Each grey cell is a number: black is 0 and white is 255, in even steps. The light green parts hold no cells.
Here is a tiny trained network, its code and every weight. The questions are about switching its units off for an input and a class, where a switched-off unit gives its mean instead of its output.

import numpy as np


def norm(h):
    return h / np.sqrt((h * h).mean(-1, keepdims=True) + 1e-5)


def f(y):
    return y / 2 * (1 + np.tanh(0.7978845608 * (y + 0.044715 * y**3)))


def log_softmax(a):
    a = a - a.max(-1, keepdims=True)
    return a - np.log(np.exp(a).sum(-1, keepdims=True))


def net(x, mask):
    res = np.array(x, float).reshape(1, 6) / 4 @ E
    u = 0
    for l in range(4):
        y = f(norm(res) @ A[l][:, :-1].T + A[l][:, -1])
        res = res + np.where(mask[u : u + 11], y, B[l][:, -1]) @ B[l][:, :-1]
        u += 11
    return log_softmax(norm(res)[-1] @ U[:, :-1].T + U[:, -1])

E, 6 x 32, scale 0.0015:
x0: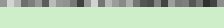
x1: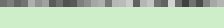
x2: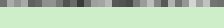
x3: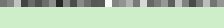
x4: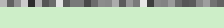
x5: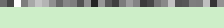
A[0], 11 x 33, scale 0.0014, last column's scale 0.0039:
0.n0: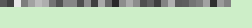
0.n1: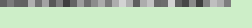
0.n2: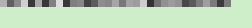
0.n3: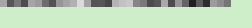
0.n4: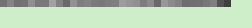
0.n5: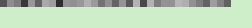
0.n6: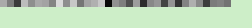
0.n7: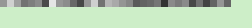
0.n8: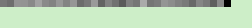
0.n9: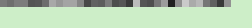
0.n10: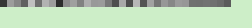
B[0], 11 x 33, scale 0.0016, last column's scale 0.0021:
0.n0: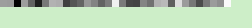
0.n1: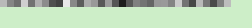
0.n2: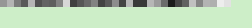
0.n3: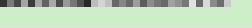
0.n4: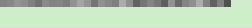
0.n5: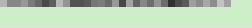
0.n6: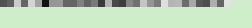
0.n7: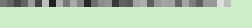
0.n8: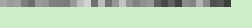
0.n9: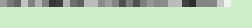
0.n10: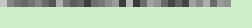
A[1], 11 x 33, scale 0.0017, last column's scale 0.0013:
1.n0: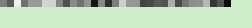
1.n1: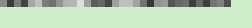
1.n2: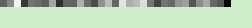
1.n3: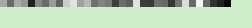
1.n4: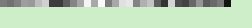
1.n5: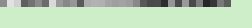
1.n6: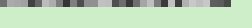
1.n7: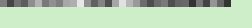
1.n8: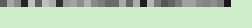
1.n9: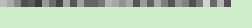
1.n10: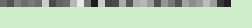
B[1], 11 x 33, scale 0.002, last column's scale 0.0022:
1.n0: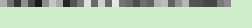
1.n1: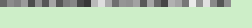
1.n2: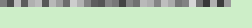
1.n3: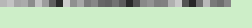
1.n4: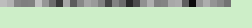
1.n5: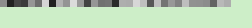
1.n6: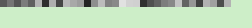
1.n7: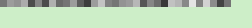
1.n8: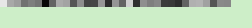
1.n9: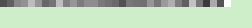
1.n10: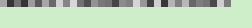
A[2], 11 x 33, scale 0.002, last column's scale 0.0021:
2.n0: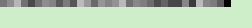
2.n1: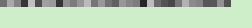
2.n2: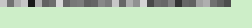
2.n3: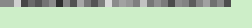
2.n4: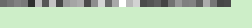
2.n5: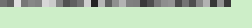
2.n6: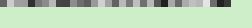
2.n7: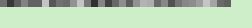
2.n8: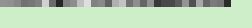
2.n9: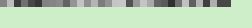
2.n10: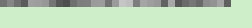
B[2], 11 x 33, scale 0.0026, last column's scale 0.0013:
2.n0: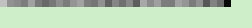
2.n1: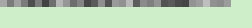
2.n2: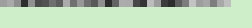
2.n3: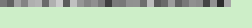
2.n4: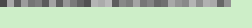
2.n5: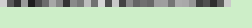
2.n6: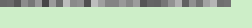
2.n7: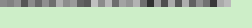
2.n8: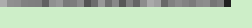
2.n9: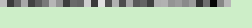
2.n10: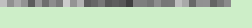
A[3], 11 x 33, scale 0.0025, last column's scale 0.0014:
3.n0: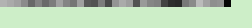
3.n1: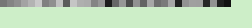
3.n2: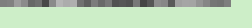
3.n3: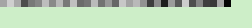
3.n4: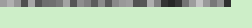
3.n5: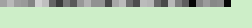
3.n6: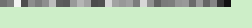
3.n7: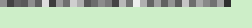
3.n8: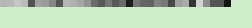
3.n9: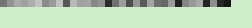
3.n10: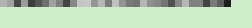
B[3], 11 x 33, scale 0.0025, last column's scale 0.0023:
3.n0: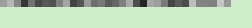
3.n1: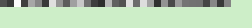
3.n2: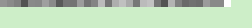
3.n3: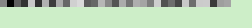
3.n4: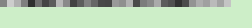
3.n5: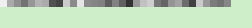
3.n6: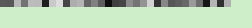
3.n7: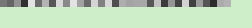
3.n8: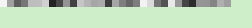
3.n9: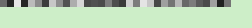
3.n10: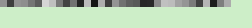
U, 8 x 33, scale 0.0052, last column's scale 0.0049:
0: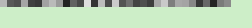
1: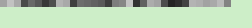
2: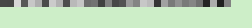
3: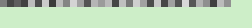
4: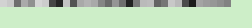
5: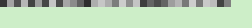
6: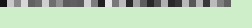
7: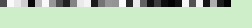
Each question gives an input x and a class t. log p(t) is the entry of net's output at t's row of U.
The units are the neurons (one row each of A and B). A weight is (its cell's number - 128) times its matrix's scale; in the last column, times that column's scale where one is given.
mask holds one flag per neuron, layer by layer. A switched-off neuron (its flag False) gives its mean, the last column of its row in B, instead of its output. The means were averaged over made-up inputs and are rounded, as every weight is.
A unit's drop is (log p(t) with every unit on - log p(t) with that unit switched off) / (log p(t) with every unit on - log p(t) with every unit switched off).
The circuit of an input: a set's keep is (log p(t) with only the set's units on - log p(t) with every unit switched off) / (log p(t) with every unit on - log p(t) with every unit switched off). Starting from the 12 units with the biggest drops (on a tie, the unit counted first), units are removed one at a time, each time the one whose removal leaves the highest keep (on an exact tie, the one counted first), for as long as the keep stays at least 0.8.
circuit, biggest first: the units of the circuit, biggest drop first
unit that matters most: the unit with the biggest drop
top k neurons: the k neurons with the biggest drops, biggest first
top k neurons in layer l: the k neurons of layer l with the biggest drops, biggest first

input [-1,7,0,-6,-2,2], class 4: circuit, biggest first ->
(1.n4)
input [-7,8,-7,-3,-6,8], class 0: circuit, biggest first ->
(2.n5, 1.n0)
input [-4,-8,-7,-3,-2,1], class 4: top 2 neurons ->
(1.n3, 3.n8)
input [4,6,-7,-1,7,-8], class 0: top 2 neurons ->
(2.n9, 3.n10)
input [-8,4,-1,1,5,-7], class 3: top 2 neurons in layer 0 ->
(0.n0, 0.n9)
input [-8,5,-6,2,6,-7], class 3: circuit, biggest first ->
(2.n7, 3.n7)
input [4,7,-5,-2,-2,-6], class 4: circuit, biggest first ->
(1.n4, 3.n5)
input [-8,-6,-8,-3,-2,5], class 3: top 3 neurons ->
(1.n10, 3.n7, 2.n7)
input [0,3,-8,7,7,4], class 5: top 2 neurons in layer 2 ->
(2.n4, 2.n1)
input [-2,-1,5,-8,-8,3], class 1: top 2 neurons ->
(2.n1, 1.n8)
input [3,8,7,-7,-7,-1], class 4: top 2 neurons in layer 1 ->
(1.n4, 1.n9)
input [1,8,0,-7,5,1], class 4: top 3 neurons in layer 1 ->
(1.n4, 1.n9, 1.n2)
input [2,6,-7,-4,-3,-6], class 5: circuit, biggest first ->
(1.n7, 1.n1)
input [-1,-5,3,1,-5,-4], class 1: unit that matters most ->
0.n0
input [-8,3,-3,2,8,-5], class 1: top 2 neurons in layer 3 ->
(3.n0, 3.n4)
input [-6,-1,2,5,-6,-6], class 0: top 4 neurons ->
(2.n9, 0.n2, 0.n7, 1.n5)
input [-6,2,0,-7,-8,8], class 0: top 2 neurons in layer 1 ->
(1.n0, 1.n9)
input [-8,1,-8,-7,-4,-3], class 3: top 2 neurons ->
(1.n10, 3.n7)
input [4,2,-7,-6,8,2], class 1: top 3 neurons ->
(2.n2, 0.n2, 1.n6)
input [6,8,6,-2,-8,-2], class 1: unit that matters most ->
2.n1
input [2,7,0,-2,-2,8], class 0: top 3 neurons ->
(2.n5, 0.n9, 1.n0)
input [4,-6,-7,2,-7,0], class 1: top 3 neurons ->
(1.n8, 2.n1, 1.n6)
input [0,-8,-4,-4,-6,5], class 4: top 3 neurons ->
(1.n3, 3.n8, 0.n2)
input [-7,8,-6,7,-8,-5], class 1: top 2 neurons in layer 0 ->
(0.n9, 0.n6)
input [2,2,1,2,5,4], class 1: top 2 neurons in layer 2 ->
(2.n2, 2.n9)
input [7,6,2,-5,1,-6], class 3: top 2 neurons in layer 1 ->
(1.n5, 1.n0)
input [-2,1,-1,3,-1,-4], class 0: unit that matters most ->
2.n9
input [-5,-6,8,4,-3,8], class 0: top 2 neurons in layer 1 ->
(1.n0, 1.n1)
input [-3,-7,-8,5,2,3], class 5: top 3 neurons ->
(1.n1, 1.n7, 0.n1)
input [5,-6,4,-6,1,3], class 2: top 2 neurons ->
(0.n6, 0.n1)
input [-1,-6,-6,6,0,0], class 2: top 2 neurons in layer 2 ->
(2.n3, 2.n10)
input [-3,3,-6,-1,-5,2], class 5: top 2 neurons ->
(0.n2, 1.n7)
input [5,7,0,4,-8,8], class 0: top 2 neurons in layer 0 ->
(0.n2, 0.n9)
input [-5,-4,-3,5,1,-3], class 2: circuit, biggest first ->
(2.n3)
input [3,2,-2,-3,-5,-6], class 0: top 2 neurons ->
(2.n9, 0.n2)
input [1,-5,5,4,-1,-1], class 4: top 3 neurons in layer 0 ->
(0.n3, 0.n9, 0.n6)
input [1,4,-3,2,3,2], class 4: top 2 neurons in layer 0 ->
(0.n6, 0.n5)
